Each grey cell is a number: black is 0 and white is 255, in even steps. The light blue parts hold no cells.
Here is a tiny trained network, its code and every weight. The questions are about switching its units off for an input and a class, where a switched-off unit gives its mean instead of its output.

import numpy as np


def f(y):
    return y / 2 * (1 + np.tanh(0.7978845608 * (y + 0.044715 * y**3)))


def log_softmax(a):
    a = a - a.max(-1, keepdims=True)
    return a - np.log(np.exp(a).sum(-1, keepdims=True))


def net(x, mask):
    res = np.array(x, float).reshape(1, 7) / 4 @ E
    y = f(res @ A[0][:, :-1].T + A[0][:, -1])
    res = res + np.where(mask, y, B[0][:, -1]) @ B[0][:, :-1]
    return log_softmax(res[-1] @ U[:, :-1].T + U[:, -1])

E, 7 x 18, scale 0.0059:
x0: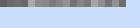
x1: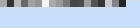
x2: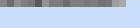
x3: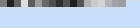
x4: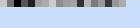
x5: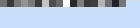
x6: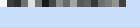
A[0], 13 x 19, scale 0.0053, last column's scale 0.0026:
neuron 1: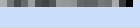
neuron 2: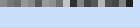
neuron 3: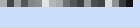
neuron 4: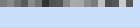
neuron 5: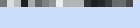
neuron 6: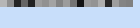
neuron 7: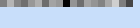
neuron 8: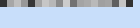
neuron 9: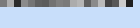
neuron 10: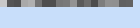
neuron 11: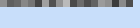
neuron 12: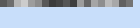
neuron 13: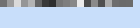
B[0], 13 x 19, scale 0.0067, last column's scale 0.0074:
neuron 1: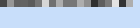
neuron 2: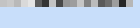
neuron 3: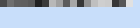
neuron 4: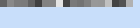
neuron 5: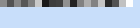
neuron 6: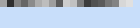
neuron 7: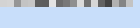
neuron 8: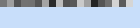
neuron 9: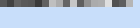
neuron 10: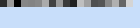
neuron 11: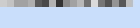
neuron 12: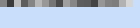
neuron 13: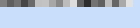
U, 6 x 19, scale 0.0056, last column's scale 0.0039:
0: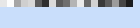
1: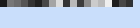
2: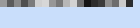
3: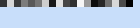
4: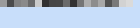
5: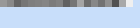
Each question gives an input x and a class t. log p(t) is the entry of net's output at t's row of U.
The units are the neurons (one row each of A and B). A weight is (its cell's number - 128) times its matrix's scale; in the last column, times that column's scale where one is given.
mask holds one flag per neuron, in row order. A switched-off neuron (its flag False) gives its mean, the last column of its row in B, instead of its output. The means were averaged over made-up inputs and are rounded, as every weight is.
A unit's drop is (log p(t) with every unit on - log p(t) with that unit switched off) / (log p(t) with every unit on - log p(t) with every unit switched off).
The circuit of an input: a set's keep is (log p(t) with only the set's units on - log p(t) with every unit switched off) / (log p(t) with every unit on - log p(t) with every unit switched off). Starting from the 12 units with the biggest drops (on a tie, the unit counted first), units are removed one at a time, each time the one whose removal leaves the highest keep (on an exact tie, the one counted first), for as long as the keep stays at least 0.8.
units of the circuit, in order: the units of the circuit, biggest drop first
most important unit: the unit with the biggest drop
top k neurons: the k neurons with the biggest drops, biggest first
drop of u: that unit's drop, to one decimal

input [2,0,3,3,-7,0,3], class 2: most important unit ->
neuron 13
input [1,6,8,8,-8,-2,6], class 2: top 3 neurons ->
(neuron 12; neuron 13; neuron 5)
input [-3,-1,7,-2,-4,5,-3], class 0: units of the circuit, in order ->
(neuron 2; neuron 11)
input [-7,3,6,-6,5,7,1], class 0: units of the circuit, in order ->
(neuron 2; neuron 11)
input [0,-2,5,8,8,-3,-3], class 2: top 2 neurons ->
(neuron 6; neuron 5)
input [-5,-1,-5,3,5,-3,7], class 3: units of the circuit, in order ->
(neuron 10; neuron 1)
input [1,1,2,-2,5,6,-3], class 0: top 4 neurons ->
(neuron 2; neuron 11; neuron 13; neuron 12)
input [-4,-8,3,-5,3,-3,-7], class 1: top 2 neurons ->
(neuron 9; neuron 4)
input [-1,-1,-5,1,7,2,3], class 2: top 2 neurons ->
(neuron 6; neuron 5)
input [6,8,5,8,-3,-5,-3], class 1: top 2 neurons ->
(neuron 3; neuron 5)
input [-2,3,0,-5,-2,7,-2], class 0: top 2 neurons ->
(neuron 2; neuron 11)
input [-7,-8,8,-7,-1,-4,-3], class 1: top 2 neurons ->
(neuron 9; neuron 4)
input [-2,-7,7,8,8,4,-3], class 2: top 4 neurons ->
(neuron 6; neuron 3; neuron 5; neuron 10)
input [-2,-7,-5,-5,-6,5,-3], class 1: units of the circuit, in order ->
(neuron 9)
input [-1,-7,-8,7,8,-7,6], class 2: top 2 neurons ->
(neuron 6; neuron 3)
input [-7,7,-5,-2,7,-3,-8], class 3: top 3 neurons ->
(neuron 8; neuron 9; neuron 13)
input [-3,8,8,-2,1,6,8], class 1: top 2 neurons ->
(neuron 3; neuron 8)
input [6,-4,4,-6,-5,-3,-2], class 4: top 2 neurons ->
(neuron 5; neuron 6)
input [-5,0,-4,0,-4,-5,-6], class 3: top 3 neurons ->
(neuron 8; neuron 11; neuron 2)
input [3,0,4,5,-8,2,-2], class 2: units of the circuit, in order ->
(neuron 13; neuron 12)
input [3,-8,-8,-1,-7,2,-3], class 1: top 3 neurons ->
(neuron 4; neuron 9; neuron 6)
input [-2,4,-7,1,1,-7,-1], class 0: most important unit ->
neuron 7
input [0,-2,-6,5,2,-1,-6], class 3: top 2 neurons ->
(neuron 8; neuron 5)
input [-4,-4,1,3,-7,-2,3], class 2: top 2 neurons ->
(neuron 13; neuron 12)
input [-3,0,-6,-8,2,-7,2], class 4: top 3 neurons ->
(neuron 5; neuron 2; neuron 11)
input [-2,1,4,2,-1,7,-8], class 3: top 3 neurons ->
(neuron 8; neuron 7; neuron 3)
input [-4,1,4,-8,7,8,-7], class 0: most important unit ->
neuron 2
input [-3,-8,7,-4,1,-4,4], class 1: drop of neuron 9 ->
0.4
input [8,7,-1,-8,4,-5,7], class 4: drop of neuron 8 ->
0.2
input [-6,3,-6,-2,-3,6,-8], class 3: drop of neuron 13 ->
0.0
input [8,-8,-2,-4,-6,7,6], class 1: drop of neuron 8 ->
0.1
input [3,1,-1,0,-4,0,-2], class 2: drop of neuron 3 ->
0.2
